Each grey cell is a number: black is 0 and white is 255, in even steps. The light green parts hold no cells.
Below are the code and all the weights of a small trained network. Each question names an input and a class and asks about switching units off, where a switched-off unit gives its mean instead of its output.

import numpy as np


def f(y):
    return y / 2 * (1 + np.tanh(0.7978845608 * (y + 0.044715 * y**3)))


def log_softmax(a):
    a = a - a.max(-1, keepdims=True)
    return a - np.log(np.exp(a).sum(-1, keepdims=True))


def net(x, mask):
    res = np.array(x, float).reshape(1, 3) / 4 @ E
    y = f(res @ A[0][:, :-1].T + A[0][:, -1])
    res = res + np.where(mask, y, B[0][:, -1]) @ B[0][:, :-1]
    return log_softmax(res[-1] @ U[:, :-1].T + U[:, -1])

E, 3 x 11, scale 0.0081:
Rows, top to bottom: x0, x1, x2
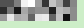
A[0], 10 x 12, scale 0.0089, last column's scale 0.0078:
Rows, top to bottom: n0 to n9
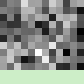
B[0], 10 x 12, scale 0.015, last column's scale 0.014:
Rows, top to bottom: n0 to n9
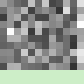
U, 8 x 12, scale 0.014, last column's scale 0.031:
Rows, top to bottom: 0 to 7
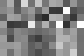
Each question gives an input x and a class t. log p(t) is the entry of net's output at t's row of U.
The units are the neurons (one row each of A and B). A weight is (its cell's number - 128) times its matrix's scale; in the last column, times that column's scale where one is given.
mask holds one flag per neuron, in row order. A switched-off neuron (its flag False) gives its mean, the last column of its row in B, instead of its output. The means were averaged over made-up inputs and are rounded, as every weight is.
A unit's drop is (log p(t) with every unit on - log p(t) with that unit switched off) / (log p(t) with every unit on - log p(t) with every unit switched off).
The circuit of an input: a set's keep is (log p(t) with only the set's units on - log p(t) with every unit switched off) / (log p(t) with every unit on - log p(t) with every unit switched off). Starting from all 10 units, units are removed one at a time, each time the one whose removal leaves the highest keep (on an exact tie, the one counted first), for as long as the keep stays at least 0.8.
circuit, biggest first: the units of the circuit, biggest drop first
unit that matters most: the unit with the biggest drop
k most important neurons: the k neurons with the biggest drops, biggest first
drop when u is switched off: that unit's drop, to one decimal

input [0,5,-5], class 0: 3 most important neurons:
n3; n6; n9
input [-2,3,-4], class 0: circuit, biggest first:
n0
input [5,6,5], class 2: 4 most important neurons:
n2; n3; n5; n8
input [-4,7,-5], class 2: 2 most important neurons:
n2; n7
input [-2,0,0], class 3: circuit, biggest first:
n1; n4
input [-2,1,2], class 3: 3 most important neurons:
n1; n4; n0
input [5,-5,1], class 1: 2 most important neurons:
n0; n2
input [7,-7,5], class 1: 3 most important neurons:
n0; n1; n2
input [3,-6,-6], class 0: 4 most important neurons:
n3; n2; n4; n5
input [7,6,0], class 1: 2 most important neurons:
n0; n1
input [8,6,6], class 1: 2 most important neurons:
n0; n1
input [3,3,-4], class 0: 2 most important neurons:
n3; n8
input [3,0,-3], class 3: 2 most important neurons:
n7; n4
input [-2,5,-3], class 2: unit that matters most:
n7
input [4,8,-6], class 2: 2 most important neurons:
n2; n5
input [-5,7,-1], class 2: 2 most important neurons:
n2; n0
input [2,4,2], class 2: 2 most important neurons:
n2; n3
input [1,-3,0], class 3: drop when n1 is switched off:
0.2
